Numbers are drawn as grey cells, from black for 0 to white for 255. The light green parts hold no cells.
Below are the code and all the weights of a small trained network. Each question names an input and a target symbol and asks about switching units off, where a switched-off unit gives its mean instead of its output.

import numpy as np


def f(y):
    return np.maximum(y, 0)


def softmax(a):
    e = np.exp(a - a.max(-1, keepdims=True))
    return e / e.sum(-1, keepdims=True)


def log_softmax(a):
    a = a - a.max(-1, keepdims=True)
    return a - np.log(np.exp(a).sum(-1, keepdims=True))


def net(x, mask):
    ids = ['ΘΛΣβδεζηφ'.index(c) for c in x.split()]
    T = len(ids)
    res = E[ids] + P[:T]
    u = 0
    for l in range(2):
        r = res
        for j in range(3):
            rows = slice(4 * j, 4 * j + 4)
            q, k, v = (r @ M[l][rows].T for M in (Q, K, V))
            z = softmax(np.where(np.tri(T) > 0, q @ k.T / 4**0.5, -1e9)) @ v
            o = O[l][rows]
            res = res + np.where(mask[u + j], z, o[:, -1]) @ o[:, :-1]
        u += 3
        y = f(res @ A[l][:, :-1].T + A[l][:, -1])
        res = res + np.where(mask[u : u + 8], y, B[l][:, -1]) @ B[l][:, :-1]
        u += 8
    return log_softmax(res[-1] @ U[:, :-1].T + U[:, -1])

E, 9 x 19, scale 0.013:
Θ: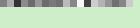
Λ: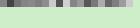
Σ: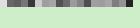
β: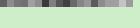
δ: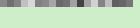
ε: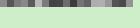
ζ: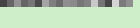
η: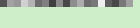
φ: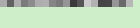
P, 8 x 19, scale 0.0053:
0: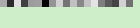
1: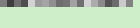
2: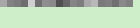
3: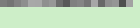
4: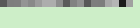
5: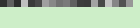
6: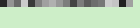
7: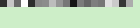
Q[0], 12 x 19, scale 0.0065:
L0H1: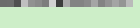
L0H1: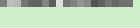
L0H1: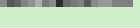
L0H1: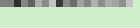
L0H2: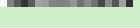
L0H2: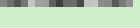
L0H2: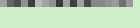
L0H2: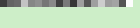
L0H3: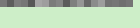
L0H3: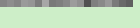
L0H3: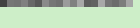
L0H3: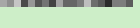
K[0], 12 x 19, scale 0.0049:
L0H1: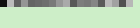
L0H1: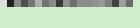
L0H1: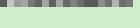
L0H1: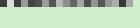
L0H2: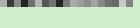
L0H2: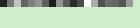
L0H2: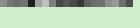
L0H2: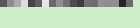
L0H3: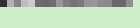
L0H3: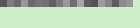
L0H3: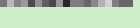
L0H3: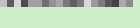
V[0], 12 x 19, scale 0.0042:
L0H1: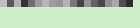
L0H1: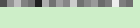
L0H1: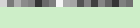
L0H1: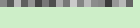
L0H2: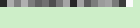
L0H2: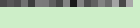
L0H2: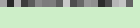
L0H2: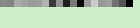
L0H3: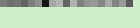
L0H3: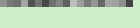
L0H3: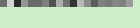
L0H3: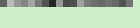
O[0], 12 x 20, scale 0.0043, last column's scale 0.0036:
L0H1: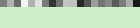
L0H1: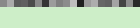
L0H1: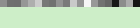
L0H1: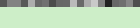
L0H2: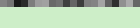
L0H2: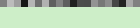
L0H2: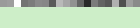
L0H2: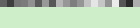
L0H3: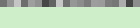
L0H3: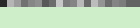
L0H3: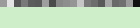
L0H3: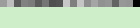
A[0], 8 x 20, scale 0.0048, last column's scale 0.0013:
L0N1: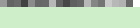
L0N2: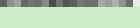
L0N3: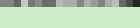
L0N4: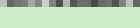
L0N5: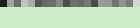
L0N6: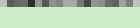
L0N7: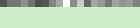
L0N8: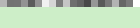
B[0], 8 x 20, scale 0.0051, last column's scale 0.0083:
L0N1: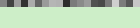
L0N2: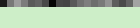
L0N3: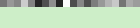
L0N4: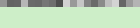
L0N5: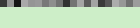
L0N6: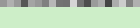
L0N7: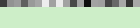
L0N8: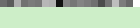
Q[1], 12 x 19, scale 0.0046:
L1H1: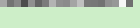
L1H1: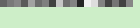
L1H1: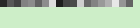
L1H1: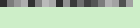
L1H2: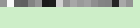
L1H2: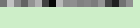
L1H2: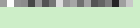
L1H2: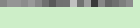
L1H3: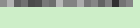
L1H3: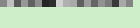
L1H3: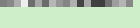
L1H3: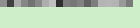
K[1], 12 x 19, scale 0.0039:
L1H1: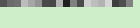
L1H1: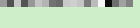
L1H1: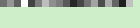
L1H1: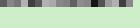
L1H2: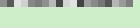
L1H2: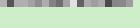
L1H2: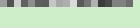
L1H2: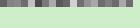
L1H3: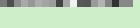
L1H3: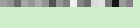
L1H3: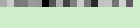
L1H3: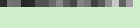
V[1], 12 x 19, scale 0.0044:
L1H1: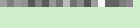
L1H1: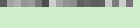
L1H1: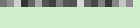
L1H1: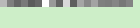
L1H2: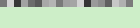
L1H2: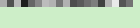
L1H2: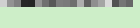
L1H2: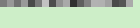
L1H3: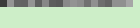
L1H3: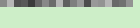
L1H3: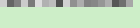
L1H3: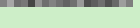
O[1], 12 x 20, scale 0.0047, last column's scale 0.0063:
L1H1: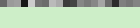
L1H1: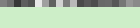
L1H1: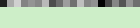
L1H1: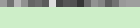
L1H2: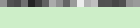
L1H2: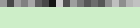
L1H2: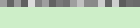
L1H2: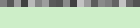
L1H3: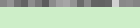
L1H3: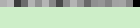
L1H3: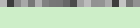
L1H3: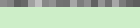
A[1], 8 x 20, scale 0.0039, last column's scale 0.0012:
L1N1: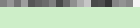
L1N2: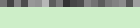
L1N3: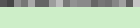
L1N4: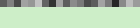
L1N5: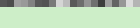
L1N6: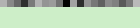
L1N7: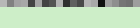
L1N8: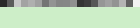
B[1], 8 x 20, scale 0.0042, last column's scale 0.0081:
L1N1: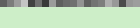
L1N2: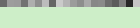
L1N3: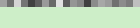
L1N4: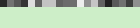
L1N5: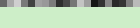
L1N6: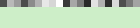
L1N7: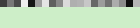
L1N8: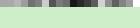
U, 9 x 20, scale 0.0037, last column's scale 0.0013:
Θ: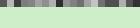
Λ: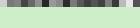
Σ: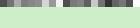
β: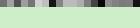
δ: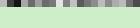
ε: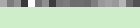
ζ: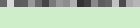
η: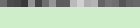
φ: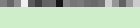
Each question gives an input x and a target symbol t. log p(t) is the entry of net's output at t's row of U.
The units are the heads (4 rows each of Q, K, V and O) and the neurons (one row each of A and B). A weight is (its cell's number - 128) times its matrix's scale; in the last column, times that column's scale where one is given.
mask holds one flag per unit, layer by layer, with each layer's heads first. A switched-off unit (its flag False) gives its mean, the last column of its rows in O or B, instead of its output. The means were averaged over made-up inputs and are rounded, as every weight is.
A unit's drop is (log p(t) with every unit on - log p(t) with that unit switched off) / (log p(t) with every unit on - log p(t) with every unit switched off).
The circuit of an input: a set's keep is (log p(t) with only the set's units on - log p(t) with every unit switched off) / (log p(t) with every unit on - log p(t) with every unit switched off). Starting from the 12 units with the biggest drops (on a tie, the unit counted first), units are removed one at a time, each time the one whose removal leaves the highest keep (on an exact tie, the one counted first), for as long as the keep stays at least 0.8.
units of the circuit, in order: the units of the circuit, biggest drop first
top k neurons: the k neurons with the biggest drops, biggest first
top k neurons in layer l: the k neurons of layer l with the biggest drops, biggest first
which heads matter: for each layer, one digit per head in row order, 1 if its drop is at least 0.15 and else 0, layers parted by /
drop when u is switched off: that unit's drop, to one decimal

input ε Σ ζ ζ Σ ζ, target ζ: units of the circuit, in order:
(L1H3 L0H1)
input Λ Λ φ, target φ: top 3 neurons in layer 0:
(L0N4 L0N8 L0N7)
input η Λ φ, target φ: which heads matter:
001 / 101
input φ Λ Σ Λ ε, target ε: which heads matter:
110 / 010
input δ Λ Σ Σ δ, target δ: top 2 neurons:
(L0N2 L1N7)
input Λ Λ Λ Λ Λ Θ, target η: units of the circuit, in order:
(L1H2 L1N8)
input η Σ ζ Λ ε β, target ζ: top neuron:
(L0N5)
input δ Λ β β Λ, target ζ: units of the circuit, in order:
(L1H3 L1H2 L0N1)
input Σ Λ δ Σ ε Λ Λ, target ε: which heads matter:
010 / 010
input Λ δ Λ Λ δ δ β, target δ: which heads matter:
010 / 100
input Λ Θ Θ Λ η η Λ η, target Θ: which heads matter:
010 / 010
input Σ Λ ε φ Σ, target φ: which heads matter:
110 / 100
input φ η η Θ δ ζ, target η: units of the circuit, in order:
(L1H2 L0H3 L1N8)
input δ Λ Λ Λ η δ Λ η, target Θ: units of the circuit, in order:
(L0H2 L0N5 L1H2)
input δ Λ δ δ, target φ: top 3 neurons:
(L0N3 L1N5 L0N6)
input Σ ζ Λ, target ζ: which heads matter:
100 / 001
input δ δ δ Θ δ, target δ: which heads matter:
110 / 100
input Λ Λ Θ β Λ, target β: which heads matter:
000 / 100
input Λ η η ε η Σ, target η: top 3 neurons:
(L0N5 L1N8 L0N1)
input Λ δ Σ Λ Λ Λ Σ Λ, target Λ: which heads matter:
000 / 110
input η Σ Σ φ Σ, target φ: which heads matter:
010 / 100
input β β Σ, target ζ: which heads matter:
000 / 011
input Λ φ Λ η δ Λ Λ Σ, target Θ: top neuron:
(L0N8)
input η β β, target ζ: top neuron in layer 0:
(L0N1)
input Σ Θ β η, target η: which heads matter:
011 / 000
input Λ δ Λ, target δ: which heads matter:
010 / 100
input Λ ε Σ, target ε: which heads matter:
010 / 010
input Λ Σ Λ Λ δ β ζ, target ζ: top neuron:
(L0N1)
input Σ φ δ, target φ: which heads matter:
010 / 011
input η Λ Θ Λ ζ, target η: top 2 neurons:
(L1N8 L0N7)
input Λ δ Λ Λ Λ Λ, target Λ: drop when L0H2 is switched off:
0.2
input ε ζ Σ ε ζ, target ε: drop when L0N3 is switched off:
0.0
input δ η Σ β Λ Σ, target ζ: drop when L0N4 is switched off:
0.1
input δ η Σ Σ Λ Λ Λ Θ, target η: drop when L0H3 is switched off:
0.2
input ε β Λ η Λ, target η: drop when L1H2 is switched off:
0.2
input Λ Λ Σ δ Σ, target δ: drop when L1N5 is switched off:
0.1
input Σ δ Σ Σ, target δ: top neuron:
(L0N6)
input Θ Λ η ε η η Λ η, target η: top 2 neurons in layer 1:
(L1N8 L1N4)
